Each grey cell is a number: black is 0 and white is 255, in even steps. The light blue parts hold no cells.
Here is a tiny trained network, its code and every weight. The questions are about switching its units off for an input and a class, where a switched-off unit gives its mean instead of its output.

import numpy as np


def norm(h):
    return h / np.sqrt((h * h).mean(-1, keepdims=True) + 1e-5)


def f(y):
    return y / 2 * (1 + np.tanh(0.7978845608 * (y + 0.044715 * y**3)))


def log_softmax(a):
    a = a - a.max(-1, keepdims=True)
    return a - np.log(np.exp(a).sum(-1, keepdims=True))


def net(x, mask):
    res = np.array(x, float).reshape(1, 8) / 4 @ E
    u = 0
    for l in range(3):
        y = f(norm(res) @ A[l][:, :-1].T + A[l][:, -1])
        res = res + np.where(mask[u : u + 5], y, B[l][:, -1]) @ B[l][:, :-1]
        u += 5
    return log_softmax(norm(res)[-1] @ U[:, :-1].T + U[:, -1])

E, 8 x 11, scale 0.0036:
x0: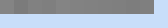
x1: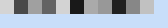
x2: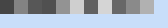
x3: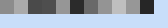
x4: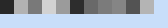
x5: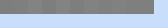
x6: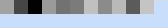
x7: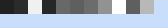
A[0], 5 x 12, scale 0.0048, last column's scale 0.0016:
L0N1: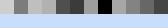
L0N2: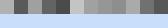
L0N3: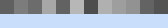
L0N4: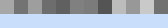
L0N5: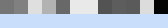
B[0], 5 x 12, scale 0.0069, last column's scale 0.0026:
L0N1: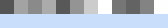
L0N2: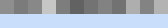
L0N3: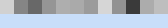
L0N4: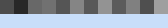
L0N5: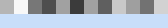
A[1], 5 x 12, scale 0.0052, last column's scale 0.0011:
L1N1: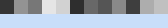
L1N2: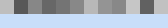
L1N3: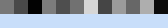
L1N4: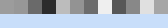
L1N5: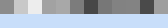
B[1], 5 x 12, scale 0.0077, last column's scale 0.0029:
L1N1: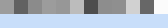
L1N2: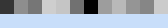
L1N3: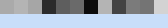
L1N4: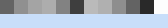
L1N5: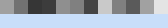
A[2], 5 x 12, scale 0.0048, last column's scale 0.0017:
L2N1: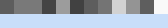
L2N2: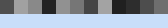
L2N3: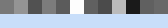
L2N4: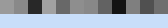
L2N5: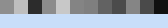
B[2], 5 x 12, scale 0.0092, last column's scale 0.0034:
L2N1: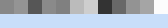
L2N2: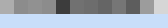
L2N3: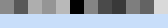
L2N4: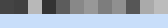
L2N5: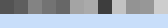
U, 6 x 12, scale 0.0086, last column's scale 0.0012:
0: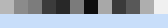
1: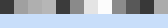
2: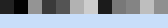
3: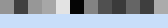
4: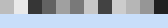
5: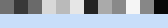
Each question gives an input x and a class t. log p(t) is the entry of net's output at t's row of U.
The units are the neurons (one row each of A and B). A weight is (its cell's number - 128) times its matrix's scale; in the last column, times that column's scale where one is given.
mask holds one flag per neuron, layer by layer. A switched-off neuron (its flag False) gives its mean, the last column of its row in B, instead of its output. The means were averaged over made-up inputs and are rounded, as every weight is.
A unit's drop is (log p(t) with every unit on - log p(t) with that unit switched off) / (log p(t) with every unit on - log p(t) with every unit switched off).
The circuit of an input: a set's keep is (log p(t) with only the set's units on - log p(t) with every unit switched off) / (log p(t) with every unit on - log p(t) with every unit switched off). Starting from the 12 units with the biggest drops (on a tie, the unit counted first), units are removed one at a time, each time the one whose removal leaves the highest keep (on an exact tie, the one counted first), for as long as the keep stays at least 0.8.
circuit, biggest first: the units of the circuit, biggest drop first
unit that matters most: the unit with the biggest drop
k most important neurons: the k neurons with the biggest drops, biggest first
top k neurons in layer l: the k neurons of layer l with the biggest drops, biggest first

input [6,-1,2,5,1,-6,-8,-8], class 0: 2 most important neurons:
[L1N5; L2N2]
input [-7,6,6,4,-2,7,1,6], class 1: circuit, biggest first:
[L1N4]
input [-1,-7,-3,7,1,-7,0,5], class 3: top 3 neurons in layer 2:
[L2N3; L2N5; L2N4]
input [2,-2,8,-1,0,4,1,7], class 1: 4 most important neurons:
[L1N4; L0N3; L2N5; L2N4]
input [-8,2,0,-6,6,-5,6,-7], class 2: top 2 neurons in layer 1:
[L1N2; L1N5]
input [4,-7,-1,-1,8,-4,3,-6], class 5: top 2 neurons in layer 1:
[L1N1; L1N3]
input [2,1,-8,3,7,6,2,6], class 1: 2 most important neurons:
[L0N1; L1N2]
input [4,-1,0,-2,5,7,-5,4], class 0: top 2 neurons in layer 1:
[L1N5; L1N2]
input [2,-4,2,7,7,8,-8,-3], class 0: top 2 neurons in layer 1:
[L1N5; L1N2]
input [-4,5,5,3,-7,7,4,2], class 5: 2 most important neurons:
[L1N2; L2N3]
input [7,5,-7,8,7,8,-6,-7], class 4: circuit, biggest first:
[L2N3; L2N5; L1N4]
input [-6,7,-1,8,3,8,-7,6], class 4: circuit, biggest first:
[L2N1; L2N3]
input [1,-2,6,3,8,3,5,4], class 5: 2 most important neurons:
[L1N1; L0N1]
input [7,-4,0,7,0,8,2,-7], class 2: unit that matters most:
L2N4
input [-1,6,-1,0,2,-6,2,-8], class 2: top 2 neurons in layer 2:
[L2N4; L2N5]
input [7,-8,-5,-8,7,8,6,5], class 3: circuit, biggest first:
[L2N3; L2N5; L2N4]
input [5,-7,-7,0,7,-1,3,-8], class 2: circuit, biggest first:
[L2N4; L2N5]
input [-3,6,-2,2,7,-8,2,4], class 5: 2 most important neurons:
[L1N1; L2N3]
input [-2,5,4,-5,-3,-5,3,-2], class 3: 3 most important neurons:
[L1N4; L0N1; L1N5]
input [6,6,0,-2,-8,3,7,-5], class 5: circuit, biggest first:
[L1N2]
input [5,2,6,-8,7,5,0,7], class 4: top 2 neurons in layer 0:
[L0N5; L0N1]
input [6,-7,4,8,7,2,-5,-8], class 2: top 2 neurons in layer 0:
[L0N5; L0N1]
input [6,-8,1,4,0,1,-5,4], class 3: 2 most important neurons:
[L2N3; L1N3]
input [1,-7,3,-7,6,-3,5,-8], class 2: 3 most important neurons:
[L2N4; L2N5; L1N2]
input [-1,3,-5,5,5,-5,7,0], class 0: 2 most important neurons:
[L1N3; L0N5]
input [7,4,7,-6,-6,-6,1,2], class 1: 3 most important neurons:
[L1N4; L2N3; L1N1]
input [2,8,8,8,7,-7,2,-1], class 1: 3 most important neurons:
[L1N4; L2N3; L0N5]
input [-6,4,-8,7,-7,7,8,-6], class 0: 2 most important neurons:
[L1N3; L0N5]
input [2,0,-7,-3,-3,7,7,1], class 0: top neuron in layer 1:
[L1N3]
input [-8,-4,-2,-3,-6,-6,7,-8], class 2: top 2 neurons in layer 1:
[L1N5; L1N1]
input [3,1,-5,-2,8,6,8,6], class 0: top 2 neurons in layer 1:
[L1N3; L1N2]
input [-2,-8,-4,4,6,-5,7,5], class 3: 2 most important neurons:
[L2N3; L0N5]
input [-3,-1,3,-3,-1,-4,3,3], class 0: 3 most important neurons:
[L1N3; L0N4; L0N1]
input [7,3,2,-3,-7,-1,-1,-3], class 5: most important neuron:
[L1N2]
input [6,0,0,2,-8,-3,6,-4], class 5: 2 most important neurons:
[L1N2; L0N2]
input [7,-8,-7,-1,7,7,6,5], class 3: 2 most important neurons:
[L2N3; L1N4]
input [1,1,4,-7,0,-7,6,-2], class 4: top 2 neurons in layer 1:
[L1N5; L1N4]
